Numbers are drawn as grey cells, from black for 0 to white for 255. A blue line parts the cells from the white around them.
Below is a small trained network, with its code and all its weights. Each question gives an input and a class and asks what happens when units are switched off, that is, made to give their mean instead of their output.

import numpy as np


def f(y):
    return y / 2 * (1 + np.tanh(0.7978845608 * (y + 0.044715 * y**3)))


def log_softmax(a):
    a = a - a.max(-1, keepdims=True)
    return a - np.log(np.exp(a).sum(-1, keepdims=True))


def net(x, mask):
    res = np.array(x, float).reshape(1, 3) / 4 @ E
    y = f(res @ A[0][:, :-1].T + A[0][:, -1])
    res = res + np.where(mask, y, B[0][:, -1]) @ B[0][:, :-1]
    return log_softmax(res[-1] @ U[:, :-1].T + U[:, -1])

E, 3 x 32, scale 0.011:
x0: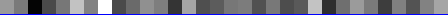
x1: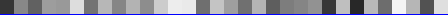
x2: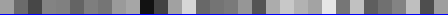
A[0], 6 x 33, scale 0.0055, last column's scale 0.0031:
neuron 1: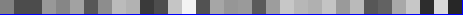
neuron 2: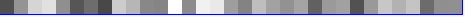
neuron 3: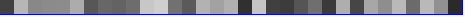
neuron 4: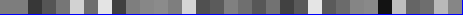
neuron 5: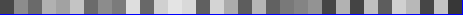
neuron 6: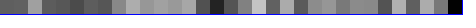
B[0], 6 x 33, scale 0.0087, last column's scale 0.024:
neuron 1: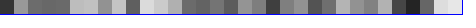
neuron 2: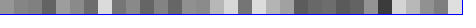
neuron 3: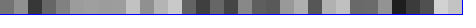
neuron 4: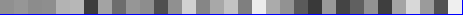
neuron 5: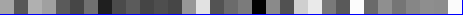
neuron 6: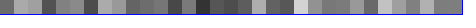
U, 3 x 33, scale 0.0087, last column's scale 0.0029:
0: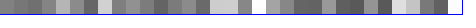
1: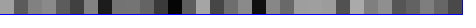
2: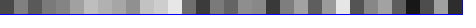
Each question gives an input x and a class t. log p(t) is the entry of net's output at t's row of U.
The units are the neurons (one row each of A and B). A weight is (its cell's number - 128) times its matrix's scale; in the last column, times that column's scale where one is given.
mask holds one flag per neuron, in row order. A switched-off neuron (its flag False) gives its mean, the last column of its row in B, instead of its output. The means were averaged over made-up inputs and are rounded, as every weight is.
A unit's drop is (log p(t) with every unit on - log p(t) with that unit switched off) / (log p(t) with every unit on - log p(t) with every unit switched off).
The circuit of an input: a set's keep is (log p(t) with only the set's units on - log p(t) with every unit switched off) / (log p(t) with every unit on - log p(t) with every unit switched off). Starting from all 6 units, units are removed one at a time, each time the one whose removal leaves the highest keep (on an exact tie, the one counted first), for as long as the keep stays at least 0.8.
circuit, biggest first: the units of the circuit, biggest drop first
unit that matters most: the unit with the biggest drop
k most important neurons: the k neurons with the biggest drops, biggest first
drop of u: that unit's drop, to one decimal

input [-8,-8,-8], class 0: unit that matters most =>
neuron 5
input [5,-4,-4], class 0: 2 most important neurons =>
neuron 5; neuron 1
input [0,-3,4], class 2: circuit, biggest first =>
neuron 5; neuron 4
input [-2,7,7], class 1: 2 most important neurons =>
neuron 5; neuron 3
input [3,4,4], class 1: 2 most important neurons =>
neuron 5; neuron 2
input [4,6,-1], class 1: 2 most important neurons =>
neuron 5; neuron 2
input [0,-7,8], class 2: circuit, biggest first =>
neuron 5; neuron 1
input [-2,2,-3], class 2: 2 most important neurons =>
neuron 4; neuron 3
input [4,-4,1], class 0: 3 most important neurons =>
neuron 5; neuron 1; neuron 3
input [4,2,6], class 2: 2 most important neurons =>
neuron 1; neuron 2
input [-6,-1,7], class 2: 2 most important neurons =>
neuron 1; neuron 4
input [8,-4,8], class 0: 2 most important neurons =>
neuron 4; neuron 3
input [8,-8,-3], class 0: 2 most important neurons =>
neuron 5; neuron 4
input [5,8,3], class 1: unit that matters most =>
neuron 5
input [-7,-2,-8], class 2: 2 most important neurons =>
neuron 3; neuron 4
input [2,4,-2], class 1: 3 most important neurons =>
neuron 5; neuron 2; neuron 1
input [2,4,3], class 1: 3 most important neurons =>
neuron 5; neuron 2; neuron 3
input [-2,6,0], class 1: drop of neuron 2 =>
0.0
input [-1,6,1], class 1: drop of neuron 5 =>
1.7
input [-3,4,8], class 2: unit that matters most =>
neuron 1
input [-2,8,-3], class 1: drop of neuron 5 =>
1.9
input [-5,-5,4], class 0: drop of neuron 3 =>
0.1
